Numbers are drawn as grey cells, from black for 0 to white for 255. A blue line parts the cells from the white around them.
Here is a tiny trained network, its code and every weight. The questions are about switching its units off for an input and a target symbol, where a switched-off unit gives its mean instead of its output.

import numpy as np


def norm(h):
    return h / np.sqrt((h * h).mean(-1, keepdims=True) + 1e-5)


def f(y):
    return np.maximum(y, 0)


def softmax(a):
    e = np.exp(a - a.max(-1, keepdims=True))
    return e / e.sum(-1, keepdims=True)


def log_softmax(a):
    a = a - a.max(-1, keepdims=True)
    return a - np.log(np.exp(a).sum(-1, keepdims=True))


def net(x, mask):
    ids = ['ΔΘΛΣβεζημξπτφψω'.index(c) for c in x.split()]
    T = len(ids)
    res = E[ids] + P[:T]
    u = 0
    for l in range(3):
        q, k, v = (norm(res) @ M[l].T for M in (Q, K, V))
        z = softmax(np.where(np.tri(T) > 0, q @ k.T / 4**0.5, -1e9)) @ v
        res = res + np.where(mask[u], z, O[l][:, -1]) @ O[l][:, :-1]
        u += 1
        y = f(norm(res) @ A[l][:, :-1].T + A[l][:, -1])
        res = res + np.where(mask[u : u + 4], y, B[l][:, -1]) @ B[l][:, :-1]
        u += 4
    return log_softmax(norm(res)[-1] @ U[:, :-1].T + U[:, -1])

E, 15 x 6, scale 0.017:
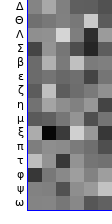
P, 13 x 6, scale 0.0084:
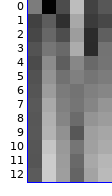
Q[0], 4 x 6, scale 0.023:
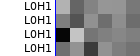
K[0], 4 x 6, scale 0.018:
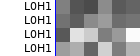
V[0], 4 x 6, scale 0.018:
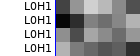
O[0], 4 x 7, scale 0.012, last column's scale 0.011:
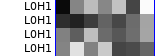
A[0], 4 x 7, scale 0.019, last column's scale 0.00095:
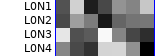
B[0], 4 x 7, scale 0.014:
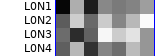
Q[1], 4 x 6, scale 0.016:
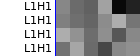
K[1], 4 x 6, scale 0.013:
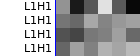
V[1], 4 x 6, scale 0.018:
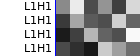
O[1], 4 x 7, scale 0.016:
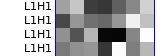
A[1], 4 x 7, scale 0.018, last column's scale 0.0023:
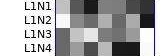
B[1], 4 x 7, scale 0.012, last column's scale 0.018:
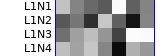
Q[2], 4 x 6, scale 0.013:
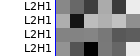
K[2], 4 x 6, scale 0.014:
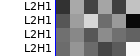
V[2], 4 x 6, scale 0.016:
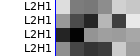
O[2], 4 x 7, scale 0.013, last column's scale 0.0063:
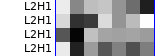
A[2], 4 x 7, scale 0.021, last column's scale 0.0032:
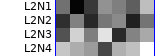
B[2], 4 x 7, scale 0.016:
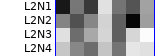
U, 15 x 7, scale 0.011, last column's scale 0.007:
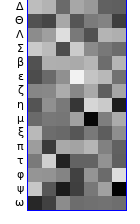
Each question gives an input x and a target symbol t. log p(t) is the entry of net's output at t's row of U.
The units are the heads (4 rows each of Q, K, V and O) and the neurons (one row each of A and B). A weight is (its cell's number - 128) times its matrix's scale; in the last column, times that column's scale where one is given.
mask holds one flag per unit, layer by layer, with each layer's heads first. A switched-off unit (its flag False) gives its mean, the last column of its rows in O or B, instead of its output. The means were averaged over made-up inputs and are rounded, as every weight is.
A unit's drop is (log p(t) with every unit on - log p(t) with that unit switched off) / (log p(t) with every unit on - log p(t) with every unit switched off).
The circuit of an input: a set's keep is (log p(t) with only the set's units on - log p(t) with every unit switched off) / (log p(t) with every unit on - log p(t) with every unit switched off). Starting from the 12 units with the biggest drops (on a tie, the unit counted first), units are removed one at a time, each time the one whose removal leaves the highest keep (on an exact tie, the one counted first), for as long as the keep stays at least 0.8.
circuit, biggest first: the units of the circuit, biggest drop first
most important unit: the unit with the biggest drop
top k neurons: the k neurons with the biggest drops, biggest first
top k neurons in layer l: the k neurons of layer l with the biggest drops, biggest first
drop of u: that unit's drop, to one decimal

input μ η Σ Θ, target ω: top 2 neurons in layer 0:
[L0N2, L0N1]
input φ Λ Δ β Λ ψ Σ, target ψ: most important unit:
L0H1
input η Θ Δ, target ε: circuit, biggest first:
[L1H1, L0H1, L0N2]
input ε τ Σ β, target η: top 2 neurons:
[L0N3, L0N4]
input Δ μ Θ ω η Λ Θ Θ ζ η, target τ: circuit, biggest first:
[L0H1, L0N1]
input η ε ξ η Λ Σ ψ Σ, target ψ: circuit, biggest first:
[L0H1, L1N3]
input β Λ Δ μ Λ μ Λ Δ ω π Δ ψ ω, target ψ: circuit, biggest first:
[L0H1, L1N3]
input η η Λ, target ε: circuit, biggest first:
[L1H1, L0H1]
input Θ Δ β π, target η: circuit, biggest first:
[L1H1, L2N3]
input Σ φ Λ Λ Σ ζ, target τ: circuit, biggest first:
[L0H1, L0N1, L1N3]
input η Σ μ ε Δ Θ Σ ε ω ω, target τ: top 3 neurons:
[L0N1, L2N3, L1N3]
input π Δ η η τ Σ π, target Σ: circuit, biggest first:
[L0H1, L2H1, L1H1]
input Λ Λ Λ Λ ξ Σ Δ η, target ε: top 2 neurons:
[L0N3, L0N4]
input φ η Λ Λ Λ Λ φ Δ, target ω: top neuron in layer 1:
[L1N3]
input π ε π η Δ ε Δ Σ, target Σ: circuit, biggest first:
[L0H1, L1H1]
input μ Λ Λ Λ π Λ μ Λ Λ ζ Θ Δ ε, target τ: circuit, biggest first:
[L0H1, L1N3, L0N1]
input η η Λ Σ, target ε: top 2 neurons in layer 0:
[L0N2, L0N4]
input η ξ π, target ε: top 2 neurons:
[L0N3, L0N2]
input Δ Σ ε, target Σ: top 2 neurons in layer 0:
[L0N2, L0N1]
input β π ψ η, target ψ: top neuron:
[L0N4]
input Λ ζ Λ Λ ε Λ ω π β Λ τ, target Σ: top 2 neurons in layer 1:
[L1N2, L1N3]
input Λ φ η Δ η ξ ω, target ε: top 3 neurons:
[L0N3, L2N1, L0N1]
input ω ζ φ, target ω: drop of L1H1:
0.2
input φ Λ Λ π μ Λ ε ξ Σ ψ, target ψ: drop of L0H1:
0.3
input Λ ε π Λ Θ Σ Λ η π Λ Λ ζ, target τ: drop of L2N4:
0.1
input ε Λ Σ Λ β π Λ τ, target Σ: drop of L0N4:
0.0
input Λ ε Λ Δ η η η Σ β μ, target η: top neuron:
[L2N3]
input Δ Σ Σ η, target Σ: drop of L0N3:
-0.1
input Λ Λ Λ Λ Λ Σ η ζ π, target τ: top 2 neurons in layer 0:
[L0N1, L0N4]
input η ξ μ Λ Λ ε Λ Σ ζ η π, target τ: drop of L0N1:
0.2
